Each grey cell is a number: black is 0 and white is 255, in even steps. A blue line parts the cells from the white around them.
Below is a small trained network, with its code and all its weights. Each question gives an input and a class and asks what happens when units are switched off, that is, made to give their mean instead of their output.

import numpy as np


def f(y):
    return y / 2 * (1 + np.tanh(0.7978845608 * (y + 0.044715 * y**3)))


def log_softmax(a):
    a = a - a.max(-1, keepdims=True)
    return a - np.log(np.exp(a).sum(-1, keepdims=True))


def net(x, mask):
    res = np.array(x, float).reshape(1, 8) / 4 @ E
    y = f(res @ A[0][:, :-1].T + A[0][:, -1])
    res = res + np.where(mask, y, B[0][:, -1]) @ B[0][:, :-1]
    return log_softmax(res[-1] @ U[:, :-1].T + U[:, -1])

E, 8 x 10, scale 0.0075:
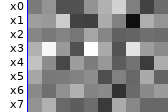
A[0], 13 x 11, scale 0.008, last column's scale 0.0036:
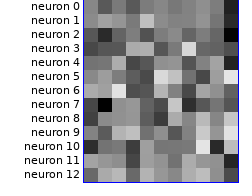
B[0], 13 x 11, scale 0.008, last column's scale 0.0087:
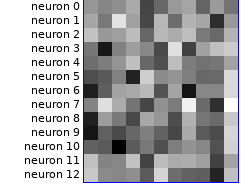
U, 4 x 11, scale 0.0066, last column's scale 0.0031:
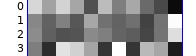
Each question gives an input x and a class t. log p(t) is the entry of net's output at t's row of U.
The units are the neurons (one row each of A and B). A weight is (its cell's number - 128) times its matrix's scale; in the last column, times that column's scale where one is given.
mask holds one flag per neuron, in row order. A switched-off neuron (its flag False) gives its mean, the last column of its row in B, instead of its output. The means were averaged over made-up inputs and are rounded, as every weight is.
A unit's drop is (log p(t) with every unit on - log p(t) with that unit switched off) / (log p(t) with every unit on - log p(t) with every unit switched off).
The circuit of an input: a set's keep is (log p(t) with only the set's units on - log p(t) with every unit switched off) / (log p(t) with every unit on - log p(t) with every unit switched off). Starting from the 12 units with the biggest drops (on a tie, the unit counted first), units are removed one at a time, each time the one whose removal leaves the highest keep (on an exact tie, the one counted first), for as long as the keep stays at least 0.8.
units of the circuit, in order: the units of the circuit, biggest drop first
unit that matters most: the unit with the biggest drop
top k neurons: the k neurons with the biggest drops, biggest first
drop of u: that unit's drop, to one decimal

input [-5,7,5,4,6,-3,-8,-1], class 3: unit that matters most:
neuron 6
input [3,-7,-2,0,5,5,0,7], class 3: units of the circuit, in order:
neuron 3; neuron 7
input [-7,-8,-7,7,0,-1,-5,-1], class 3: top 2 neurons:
neuron 3; neuron 7
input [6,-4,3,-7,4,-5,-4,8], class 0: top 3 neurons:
neuron 7; neuron 2; neuron 10
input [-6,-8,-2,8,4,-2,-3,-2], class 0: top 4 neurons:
neuron 12; neuron 6; neuron 11; neuron 1
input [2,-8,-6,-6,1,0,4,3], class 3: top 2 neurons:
neuron 3; neuron 12
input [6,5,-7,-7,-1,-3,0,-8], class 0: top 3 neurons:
neuron 7; neuron 2; neuron 3
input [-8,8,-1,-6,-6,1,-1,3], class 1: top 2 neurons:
neuron 8; neuron 7
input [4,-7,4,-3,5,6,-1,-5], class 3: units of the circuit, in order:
neuron 3; neuron 9
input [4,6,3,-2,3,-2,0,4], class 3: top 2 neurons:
neuron 6; neuron 9
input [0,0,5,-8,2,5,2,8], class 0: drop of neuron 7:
0.1
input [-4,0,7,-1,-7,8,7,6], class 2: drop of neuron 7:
0.0
